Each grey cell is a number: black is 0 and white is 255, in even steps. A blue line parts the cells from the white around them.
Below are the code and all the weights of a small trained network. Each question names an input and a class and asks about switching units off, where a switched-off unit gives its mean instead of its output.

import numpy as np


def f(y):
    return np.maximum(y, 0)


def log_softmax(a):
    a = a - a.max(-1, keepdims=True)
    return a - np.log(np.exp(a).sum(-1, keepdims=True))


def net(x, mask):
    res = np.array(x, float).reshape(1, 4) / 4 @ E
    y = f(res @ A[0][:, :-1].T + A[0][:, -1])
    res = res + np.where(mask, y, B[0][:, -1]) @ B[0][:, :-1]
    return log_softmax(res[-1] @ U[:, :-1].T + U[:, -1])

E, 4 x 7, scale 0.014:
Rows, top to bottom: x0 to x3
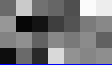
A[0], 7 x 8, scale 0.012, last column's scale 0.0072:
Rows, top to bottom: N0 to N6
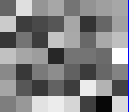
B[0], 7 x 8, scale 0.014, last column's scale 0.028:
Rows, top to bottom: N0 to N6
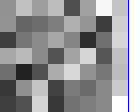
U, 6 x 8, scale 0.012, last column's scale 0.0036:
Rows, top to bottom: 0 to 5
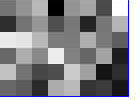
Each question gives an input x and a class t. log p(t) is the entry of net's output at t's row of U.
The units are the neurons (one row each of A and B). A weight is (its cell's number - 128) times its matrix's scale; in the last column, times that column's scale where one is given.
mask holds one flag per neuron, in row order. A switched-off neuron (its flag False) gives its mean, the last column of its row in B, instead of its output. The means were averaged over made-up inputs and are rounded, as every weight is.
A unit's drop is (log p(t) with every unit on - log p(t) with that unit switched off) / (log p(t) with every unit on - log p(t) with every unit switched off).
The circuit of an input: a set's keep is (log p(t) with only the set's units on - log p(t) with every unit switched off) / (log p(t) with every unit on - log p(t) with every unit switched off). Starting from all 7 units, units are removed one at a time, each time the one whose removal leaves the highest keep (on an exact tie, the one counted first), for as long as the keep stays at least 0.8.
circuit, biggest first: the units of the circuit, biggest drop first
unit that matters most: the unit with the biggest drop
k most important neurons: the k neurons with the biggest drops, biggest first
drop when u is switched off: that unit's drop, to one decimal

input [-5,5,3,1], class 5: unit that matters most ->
N3
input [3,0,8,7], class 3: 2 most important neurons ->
[N6; N0]
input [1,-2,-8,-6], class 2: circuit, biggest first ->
[N6; N5]
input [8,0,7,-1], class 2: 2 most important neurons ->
[N6; N0]
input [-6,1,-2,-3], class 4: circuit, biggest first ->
[N1; N4]
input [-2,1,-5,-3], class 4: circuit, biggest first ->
[N5; N6]
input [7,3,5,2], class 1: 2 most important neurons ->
[N5; N3]
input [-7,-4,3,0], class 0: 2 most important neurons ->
[N6; N2]
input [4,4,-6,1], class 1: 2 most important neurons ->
[N3; N1]
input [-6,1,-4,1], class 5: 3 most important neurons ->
[N4; N5; N1]
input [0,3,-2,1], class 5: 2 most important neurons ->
[N6; N3]
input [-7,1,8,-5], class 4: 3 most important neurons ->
[N1; N4; N5]
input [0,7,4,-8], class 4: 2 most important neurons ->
[N6; N1]
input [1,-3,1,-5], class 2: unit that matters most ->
N5
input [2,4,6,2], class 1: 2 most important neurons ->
[N3; N5]
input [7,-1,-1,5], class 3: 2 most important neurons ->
[N0; N6]
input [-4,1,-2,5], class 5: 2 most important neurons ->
[N5; N4]
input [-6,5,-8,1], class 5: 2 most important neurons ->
[N3; N4]
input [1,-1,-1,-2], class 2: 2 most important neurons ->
[N6; N5]
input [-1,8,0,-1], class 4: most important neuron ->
[N6]
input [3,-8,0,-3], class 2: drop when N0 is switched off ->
0.5
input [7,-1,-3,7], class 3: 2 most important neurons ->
[N0; N6]
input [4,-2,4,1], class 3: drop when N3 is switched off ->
0.2
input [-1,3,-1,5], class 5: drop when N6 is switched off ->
0.4
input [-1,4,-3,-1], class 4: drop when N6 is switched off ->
0.2
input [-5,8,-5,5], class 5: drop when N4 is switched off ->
0.0
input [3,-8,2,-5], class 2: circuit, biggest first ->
[N0]
